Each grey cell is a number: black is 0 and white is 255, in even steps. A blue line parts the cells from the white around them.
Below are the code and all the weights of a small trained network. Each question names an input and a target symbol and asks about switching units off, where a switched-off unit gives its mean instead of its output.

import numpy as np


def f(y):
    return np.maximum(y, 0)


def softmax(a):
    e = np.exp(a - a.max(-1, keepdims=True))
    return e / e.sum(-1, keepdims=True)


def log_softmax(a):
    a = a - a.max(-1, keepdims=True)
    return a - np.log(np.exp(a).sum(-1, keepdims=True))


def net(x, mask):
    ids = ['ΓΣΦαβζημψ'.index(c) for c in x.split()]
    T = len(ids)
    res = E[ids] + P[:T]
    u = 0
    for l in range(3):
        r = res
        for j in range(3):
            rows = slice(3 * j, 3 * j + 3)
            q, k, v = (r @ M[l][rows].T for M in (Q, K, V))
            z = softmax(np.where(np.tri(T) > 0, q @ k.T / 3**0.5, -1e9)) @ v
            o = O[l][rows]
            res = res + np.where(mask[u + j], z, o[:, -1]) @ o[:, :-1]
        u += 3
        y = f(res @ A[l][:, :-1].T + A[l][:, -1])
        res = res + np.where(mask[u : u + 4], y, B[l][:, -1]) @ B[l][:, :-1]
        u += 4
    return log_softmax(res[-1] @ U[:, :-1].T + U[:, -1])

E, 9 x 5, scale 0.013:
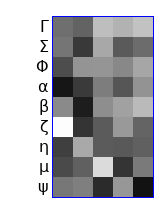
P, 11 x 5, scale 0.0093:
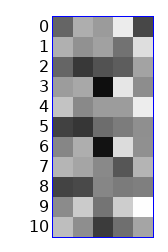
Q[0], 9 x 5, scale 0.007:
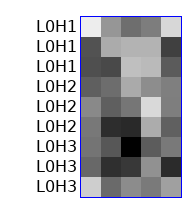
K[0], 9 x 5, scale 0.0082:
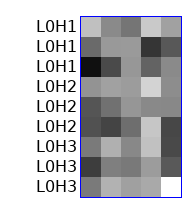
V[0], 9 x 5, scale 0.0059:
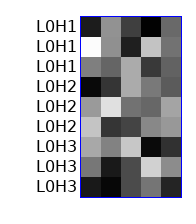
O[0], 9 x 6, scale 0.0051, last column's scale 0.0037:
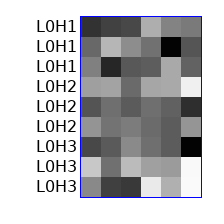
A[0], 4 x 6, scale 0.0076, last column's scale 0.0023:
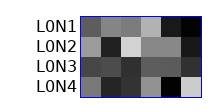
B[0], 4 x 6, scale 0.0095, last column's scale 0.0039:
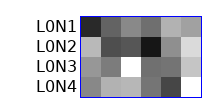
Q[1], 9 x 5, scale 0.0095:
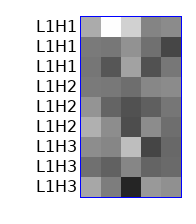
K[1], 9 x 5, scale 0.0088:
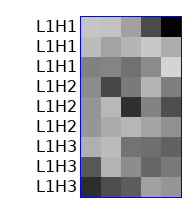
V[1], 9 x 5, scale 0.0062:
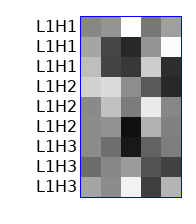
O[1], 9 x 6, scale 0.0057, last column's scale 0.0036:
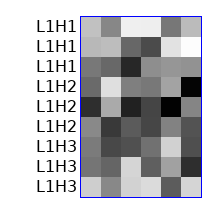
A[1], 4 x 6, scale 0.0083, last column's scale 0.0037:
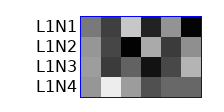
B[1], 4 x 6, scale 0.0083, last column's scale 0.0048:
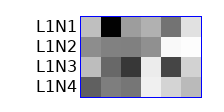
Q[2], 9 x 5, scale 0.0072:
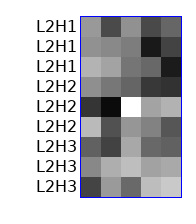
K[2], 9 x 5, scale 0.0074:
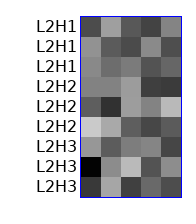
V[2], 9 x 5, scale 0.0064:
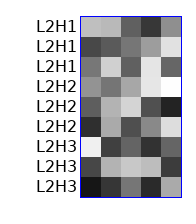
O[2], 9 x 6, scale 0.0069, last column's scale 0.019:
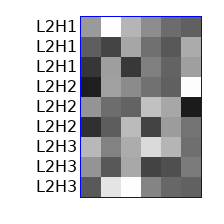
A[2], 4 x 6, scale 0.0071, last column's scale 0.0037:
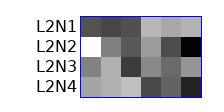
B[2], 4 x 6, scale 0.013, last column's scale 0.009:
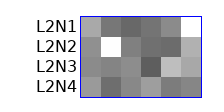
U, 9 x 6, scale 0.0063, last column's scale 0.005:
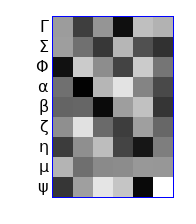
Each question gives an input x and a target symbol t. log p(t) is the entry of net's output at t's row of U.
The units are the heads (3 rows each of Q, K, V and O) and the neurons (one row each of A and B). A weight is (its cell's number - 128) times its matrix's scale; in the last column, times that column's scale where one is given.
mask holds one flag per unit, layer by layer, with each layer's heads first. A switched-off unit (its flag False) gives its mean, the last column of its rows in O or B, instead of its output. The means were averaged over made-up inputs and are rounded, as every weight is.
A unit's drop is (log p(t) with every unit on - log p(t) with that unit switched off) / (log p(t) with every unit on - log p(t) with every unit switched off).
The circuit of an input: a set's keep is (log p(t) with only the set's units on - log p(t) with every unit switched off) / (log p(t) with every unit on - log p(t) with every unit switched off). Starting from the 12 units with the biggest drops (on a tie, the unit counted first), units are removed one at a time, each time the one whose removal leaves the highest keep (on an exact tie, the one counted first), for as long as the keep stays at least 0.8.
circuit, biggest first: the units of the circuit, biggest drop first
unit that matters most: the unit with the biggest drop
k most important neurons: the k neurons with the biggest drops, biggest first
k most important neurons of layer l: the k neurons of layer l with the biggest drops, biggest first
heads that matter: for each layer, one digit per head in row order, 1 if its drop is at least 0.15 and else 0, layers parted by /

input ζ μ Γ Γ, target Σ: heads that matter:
101 / 101 / 011
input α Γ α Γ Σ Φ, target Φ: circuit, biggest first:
(L0H1, L2H2, L2H3, L1H1)
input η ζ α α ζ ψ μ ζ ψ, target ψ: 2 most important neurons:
(L0N4, L0N3)
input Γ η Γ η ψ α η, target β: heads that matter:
101 / 101 / 110
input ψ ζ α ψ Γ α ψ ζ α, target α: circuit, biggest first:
(L0N3, L1N1, L0H1)
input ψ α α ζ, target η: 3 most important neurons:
(L1N2, L0N4, L0N1)
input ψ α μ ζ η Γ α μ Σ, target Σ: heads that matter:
000 / 000 / 010
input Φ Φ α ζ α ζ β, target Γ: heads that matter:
000 / 110 / 001
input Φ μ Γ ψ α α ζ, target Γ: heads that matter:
001 / 110 / 111
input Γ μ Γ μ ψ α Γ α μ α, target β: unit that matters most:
L0H1
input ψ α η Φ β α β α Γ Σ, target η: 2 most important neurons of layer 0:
(L0N4, L0N2)
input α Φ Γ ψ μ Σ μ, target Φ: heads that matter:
111 / 101 / 011
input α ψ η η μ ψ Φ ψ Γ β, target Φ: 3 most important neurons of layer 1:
(L1N2, L1N1, L1N3)
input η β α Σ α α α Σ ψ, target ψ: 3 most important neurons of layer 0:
(L0N3, L0N4, L0N2)
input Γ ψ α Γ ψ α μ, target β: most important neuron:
(L1N1)
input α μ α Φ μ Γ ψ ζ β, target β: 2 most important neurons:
(L0N2, L1N3)
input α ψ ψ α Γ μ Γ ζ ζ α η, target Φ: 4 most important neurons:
(L1N2, L0N2, L1N1, L1N4)
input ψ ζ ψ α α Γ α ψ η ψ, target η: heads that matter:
100 / 111 / 001
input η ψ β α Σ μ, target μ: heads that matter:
000 / 000 / 011
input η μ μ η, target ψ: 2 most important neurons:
(L0N3, L0N2)
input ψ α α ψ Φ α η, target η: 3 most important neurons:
(L0N4, L0N1, L1N2)
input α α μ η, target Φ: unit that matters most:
L0H2
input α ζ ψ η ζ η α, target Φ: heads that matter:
011 / 101 / 000
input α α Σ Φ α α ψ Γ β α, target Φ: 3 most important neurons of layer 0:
(L0N4, L0N3, L0N2)
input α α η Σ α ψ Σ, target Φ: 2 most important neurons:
(L1N2, L0N3)
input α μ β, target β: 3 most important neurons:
(L1N3, L0N2, L0N3)
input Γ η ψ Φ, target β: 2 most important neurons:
(L1N4, L2N1)
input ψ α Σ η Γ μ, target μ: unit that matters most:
L0N2
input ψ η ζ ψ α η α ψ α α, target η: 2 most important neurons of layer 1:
(L1N1, L1N3)
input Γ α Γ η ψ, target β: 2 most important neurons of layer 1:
(L1N2, L1N4)
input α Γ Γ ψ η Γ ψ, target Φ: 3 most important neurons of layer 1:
(L1N2, L1N3, L1N1)
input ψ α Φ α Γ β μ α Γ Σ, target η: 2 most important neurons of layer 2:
(L2N1, L2N3)
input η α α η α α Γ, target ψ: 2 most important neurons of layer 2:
(L2N1, L2N3)
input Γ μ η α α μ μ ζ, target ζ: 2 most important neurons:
(L2N2, L0N4)
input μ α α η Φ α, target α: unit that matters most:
L1N1
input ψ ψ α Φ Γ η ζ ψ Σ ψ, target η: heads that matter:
100 / 011 / 001
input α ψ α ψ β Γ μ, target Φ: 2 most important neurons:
(L1N2, L1N1)
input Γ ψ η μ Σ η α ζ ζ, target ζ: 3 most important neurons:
(L2N2, L0N2, L0N4)
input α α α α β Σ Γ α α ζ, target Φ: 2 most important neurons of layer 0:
(L0N4, L0N3)
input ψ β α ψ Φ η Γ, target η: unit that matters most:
L2H3
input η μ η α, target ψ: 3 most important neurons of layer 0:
(L0N3, L0N4, L0N2)
